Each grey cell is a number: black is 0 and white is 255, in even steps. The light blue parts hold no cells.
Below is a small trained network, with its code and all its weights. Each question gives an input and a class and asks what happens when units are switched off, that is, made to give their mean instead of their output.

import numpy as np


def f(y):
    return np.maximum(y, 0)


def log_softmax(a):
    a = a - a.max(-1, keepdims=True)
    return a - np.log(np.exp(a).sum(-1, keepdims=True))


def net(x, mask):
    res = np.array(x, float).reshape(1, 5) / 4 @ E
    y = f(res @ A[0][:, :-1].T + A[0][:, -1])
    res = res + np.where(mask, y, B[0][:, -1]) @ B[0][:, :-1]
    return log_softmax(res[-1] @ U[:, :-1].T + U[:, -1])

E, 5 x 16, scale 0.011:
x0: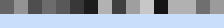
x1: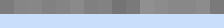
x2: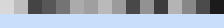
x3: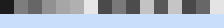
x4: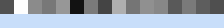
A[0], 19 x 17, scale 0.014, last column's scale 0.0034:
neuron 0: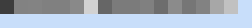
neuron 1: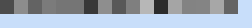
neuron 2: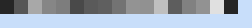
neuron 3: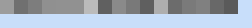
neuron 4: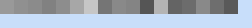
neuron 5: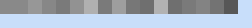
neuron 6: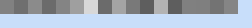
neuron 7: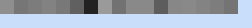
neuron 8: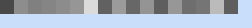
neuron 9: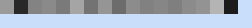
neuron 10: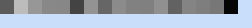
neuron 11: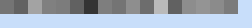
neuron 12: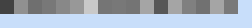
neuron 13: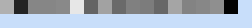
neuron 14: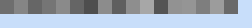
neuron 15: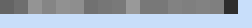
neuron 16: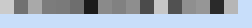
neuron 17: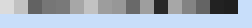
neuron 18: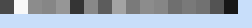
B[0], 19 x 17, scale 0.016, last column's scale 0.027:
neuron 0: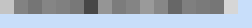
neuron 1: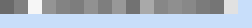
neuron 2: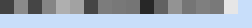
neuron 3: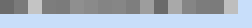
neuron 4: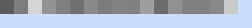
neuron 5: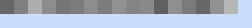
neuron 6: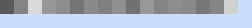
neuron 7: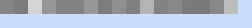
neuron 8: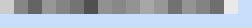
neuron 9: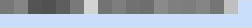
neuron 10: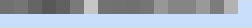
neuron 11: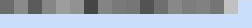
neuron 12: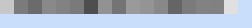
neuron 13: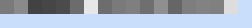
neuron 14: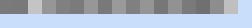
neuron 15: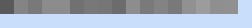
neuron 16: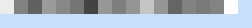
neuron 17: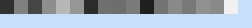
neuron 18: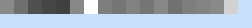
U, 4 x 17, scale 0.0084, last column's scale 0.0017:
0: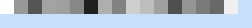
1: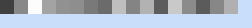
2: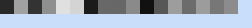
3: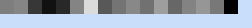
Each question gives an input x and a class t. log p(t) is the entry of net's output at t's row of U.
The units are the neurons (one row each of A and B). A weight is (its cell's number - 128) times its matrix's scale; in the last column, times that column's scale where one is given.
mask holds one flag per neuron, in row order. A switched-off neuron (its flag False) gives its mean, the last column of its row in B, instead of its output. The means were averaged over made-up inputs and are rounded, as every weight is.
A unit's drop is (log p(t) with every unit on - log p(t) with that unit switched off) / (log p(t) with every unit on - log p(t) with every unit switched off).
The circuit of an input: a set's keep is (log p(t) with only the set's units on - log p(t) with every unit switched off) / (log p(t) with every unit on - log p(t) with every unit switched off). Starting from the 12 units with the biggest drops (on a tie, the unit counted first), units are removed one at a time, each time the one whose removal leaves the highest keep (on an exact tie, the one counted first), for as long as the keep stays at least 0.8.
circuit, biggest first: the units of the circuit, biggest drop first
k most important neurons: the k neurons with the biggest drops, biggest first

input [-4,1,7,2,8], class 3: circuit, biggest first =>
(neuron 18)
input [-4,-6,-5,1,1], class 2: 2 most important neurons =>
(neuron 2; neuron 1)
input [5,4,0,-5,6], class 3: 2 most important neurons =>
(neuron 18; neuron 8)
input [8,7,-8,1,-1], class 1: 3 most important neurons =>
(neuron 1; neuron 17; neuron 14)
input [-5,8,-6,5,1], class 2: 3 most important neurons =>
(neuron 2; neuron 16; neuron 1)
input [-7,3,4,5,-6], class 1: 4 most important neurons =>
(neuron 6; neuron 4; neuron 16; neuron 18)
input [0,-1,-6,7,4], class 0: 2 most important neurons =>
(neuron 8; neuron 17)
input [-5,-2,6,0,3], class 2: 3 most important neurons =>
(neuron 17; neuron 1; neuron 7)
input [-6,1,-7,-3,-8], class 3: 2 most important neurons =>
(neuron 13; neuron 9)
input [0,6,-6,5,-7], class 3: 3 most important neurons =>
(neuron 13; neuron 9; neuron 17)
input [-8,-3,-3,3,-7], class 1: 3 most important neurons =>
(neuron 6; neuron 4; neuron 3)
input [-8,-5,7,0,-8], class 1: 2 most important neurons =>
(neuron 6; neuron 4)
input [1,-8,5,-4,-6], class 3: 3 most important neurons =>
(neuron 13; neuron 2; neuron 11)
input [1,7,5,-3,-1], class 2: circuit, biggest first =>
(neuron 17)
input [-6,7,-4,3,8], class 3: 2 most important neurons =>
(neuron 18; neuron 10)
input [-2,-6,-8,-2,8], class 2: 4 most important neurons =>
(neuron 2; neuron 11; neuron 13; neuron 9)
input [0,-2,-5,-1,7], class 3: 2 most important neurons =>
(neuron 18; neuron 17)
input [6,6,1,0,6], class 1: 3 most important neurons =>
(neuron 1; neuron 13; neuron 14)
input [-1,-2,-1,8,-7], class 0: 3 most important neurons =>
(neuron 8; neuron 12; neuron 0)
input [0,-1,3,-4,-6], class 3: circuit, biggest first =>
(neuron 13)
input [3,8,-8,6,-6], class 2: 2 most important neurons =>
(neuron 2; neuron 16)
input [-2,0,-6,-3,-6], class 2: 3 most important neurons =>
(neuron 2; neuron 11; neuron 18)
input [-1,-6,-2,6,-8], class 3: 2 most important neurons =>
(neuron 13; neuron 9)
